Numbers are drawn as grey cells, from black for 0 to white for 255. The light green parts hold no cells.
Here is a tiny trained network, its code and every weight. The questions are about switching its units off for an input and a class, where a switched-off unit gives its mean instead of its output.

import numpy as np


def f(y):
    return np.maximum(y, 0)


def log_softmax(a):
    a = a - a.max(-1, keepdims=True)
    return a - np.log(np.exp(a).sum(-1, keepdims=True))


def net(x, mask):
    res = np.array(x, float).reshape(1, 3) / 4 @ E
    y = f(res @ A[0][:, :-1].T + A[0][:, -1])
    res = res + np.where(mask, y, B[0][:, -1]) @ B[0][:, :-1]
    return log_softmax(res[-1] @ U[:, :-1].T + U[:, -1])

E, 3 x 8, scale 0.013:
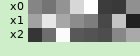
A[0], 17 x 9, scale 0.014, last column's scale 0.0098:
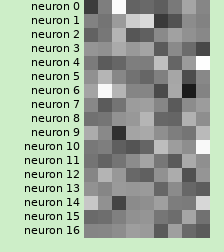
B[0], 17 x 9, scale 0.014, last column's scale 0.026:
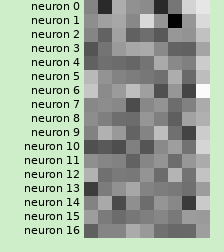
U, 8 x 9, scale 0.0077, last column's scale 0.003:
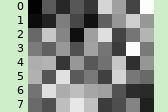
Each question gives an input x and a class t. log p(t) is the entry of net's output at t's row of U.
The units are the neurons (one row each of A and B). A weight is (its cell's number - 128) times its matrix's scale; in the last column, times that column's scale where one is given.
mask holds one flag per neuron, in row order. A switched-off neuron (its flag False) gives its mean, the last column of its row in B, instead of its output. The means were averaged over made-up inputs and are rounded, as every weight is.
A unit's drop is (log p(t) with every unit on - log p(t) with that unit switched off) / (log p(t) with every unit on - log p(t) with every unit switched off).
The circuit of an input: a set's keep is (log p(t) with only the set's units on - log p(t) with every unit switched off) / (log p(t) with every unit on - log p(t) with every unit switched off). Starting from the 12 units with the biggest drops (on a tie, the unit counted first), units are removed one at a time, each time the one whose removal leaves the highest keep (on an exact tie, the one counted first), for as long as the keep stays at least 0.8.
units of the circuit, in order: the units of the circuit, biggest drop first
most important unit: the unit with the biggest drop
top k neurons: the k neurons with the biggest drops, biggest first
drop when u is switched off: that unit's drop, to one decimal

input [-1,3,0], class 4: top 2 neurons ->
neuron 0; neuron 1
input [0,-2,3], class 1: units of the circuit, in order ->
neuron 1; neuron 6
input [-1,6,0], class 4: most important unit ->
neuron 0
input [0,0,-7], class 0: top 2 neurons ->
neuron 6; neuron 1
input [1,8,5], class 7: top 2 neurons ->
neuron 3; neuron 16
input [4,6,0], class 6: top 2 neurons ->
neuron 0; neuron 2
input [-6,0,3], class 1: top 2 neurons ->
neuron 6; neuron 10
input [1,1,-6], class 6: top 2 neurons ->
neuron 9; neuron 14
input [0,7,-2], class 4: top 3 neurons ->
neuron 1; neuron 5; neuron 12
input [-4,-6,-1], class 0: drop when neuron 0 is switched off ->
0.2
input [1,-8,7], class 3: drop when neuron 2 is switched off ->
0.0
